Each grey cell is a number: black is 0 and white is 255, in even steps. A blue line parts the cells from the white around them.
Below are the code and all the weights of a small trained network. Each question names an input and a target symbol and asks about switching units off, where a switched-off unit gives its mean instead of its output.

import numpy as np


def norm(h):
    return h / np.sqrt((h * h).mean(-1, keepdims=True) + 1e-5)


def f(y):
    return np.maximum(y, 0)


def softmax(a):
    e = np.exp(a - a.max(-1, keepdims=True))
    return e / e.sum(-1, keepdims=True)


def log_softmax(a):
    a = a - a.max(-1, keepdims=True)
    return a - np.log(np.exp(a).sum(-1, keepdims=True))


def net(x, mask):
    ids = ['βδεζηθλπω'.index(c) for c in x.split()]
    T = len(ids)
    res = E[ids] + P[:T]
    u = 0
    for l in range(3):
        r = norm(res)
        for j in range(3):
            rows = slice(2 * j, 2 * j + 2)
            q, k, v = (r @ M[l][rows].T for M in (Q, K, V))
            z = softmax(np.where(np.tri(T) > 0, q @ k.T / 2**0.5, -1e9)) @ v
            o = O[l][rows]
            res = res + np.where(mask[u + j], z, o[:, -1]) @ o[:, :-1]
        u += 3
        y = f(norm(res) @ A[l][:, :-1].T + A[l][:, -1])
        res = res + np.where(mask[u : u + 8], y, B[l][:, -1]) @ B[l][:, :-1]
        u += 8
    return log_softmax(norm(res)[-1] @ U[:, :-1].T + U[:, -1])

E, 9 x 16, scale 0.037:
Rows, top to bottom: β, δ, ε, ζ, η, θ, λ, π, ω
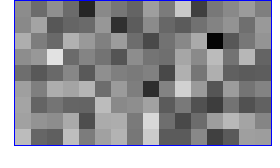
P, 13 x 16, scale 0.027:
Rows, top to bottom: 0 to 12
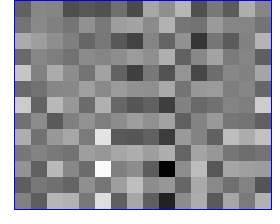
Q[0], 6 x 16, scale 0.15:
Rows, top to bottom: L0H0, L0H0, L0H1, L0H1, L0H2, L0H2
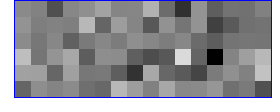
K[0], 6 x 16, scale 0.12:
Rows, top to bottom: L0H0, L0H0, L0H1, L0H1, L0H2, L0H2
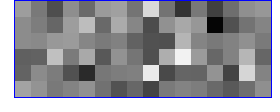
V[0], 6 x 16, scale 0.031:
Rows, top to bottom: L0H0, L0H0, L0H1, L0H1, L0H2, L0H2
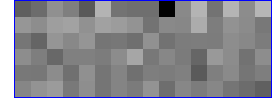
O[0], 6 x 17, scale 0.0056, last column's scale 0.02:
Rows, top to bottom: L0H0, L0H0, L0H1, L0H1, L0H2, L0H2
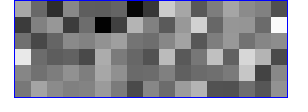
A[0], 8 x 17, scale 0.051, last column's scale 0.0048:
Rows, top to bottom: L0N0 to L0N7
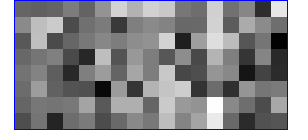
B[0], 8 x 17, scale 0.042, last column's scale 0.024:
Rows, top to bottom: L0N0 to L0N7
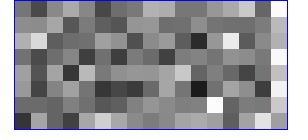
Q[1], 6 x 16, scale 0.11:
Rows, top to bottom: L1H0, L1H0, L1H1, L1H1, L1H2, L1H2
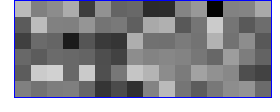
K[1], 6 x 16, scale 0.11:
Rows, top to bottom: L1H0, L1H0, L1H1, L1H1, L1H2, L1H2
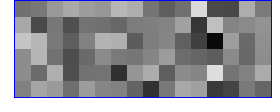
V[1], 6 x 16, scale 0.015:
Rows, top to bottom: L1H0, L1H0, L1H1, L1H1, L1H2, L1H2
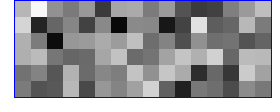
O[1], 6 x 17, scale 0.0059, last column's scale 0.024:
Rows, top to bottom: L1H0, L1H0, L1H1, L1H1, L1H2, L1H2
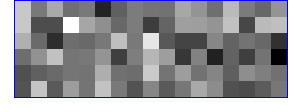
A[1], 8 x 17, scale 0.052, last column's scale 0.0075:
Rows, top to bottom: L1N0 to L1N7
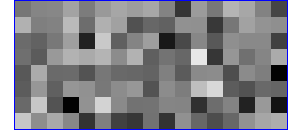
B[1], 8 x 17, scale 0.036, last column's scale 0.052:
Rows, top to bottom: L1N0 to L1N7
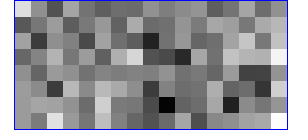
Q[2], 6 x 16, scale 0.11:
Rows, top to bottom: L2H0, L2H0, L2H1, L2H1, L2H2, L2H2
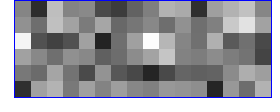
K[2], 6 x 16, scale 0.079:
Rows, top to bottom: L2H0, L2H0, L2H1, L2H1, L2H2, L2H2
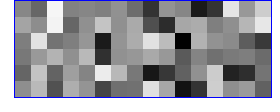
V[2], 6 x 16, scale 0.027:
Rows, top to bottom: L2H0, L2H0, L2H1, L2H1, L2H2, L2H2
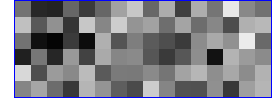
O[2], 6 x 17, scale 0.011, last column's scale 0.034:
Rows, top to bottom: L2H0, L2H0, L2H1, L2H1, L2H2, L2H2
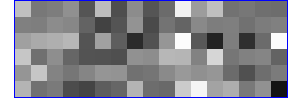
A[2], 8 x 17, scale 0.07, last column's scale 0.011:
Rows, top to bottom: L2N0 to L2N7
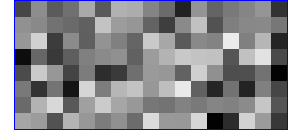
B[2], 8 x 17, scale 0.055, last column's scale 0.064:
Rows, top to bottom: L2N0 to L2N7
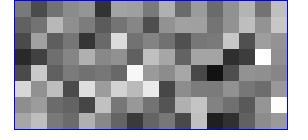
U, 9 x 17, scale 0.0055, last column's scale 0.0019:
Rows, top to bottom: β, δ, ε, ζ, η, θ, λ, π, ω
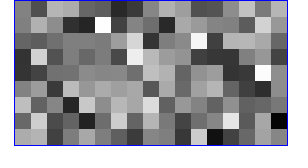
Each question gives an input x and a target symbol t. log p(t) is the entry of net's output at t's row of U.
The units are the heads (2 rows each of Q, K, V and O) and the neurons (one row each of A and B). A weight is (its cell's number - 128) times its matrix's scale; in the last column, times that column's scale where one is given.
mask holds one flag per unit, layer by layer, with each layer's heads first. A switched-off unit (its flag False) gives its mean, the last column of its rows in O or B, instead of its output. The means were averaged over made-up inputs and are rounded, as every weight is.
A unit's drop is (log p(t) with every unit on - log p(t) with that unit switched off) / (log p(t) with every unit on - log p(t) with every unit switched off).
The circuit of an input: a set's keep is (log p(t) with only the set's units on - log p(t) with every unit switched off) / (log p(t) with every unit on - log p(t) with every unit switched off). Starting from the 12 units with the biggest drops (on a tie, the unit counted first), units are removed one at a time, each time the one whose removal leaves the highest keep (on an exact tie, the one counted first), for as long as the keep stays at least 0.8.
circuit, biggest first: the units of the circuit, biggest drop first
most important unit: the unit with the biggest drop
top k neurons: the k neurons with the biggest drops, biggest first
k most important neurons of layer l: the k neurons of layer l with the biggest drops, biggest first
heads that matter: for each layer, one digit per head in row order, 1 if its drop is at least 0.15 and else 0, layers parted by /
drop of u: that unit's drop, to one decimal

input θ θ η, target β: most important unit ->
L0N5
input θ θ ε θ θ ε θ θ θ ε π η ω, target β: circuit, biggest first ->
L2N6; L1N3
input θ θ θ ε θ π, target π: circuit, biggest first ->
L0N2; L2N2
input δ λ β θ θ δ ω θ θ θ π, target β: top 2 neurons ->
L1N2; L0N3
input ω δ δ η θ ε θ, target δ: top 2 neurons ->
L0N0; L0N6
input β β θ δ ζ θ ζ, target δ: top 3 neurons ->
L1N7; L0N0; L2N6
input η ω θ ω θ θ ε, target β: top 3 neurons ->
L0N5; L2N6; L1N3
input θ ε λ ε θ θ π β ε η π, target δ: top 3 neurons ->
L0N0; L0N6; L2N6
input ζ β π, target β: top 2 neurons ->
L0N5; L2N6
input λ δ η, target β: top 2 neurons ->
L2N6; L1N3
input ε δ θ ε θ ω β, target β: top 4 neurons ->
L0N3; L1N2; L2N6; L1N3
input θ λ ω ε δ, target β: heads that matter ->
100 / 000 / 000
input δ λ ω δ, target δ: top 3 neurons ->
L0N2; L1N6; L0N4
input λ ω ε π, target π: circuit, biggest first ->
L0N2
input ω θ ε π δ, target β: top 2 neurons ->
L0N3; L1N2
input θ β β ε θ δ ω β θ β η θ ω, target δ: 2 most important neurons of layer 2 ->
L2N6; L2N0
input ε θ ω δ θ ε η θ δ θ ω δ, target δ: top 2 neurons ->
L1N6; L0N2
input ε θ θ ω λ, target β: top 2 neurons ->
L0N3; L1N2
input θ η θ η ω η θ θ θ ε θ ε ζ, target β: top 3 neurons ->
L0N5; L2N6; L1N3
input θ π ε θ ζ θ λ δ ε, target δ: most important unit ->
L0N6
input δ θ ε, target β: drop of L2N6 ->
0.1
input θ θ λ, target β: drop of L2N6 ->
0.3
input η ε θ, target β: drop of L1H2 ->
0.0
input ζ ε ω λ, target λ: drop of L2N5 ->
0.2
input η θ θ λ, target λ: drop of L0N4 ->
1.1
